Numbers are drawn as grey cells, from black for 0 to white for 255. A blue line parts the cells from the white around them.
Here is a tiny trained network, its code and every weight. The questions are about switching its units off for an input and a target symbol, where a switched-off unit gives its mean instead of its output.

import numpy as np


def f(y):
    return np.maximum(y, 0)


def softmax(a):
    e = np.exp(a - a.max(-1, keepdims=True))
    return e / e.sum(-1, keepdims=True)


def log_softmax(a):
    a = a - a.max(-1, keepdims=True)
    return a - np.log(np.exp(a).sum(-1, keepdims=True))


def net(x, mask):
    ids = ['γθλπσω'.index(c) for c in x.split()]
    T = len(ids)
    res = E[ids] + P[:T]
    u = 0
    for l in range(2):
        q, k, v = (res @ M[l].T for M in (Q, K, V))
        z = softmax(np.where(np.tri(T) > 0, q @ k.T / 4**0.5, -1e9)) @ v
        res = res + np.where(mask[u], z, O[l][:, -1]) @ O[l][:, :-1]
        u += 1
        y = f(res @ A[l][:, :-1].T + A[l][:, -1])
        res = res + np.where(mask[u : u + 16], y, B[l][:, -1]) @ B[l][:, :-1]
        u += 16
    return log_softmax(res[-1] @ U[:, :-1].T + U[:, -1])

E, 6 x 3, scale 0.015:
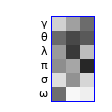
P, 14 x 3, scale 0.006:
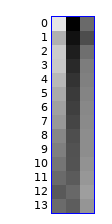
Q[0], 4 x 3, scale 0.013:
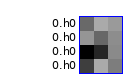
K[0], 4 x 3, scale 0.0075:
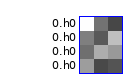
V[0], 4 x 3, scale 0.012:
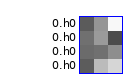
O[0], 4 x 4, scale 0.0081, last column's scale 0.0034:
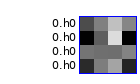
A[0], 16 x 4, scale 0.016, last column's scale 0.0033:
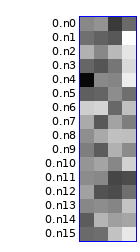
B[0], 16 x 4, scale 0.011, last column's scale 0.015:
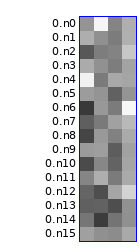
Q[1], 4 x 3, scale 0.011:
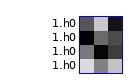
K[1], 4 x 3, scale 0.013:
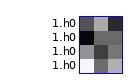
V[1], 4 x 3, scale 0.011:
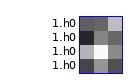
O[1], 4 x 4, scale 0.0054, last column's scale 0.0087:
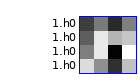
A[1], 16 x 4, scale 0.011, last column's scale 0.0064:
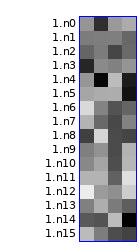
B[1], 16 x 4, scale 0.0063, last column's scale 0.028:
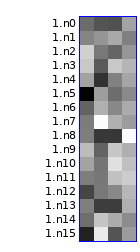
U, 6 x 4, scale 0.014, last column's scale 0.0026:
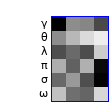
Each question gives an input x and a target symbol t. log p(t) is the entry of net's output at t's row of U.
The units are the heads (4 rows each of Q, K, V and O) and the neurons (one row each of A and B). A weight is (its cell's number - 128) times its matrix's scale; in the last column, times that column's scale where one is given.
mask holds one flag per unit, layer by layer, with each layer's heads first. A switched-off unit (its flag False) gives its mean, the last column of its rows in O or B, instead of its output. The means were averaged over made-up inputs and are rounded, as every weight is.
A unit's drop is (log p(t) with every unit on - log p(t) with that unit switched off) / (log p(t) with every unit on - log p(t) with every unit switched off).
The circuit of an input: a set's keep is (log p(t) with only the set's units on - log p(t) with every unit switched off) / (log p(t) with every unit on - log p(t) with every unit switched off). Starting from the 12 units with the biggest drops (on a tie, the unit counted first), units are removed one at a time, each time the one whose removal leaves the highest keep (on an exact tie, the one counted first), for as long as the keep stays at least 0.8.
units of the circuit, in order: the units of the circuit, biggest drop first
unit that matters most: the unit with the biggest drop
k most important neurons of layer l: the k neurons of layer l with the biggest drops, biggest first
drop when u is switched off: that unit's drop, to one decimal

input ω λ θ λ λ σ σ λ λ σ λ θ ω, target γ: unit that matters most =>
0.n14
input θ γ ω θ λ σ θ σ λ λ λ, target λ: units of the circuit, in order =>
[1.h0, 1.n10]
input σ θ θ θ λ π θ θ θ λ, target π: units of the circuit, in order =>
[1.h0, 0.n6]
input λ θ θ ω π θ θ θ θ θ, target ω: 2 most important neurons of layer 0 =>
[0.n0, 0.n6]
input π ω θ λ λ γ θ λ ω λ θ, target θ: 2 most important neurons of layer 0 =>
[0.n12, 0.n5]
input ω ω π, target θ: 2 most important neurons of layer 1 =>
[1.n8, 1.n13]
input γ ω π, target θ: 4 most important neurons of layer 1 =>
[1.n10, 1.n11, 1.n9, 1.n0]
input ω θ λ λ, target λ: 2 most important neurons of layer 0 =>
[0.n0, 0.n4]
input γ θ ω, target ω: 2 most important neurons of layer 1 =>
[1.n8, 1.n3]
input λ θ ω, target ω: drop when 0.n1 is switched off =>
-0.1
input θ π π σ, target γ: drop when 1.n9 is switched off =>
0.1
